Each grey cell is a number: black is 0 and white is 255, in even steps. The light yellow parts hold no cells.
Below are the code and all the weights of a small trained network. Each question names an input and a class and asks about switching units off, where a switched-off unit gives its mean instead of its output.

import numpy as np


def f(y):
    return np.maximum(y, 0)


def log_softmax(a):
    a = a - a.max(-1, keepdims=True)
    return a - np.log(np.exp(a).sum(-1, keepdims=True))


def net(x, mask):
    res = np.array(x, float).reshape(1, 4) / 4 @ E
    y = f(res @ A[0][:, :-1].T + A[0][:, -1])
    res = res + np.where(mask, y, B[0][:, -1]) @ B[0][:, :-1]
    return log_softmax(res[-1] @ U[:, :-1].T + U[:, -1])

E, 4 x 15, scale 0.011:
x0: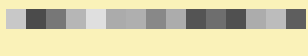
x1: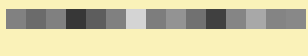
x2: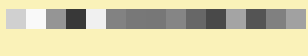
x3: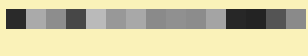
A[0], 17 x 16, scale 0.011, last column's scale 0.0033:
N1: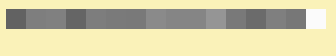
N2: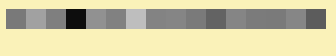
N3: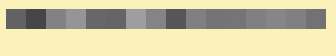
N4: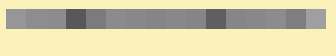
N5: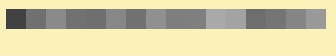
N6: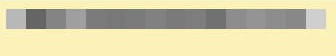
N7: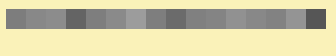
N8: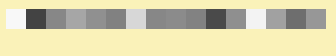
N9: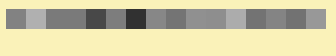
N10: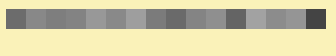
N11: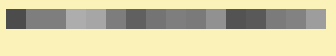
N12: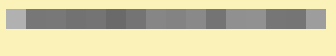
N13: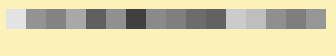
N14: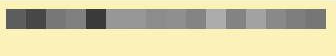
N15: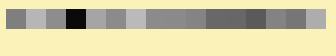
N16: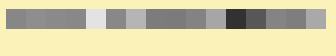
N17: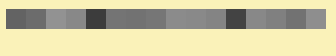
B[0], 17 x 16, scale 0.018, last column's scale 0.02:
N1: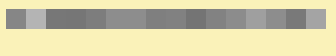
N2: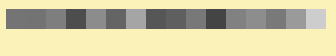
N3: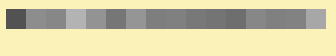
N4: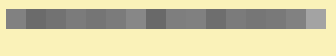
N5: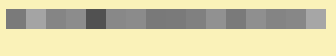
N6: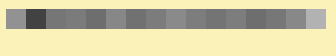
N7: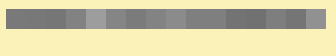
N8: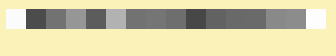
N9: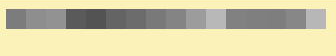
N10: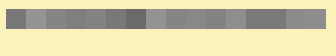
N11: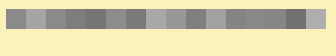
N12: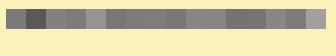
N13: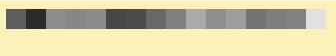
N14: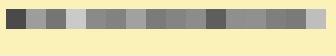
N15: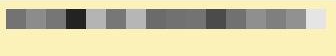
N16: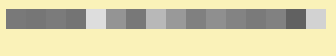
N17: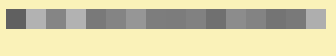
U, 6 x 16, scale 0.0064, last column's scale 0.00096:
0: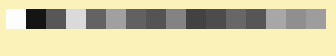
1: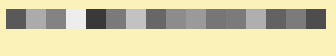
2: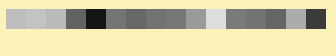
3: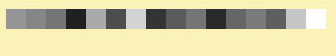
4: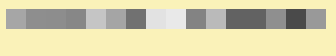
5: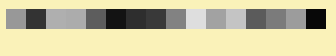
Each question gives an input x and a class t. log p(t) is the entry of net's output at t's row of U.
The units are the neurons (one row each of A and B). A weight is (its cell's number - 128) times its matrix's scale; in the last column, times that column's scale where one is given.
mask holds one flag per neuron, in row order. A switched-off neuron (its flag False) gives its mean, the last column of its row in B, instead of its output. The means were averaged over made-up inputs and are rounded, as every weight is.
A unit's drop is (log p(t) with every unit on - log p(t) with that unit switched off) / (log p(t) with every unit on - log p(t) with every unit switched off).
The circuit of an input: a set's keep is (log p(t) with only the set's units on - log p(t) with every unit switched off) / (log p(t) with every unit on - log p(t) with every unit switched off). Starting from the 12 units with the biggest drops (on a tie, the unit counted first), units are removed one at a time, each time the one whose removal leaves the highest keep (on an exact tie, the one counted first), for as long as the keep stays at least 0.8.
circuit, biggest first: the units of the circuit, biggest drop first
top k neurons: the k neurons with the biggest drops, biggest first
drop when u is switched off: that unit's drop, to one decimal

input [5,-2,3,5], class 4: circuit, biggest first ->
(N16)
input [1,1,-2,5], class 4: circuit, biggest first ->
(N16, N2, N11)
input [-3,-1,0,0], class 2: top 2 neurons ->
(N13, N15)
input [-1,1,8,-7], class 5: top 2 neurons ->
(N13, N9)
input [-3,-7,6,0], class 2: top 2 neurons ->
(N9, N2)
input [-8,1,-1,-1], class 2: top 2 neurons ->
(N9, N13)
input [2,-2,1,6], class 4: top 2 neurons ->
(N16, N11)
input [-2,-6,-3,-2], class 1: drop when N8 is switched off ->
0.2
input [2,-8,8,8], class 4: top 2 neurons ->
(N16, N11)
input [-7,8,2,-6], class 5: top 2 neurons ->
(N13, N15)
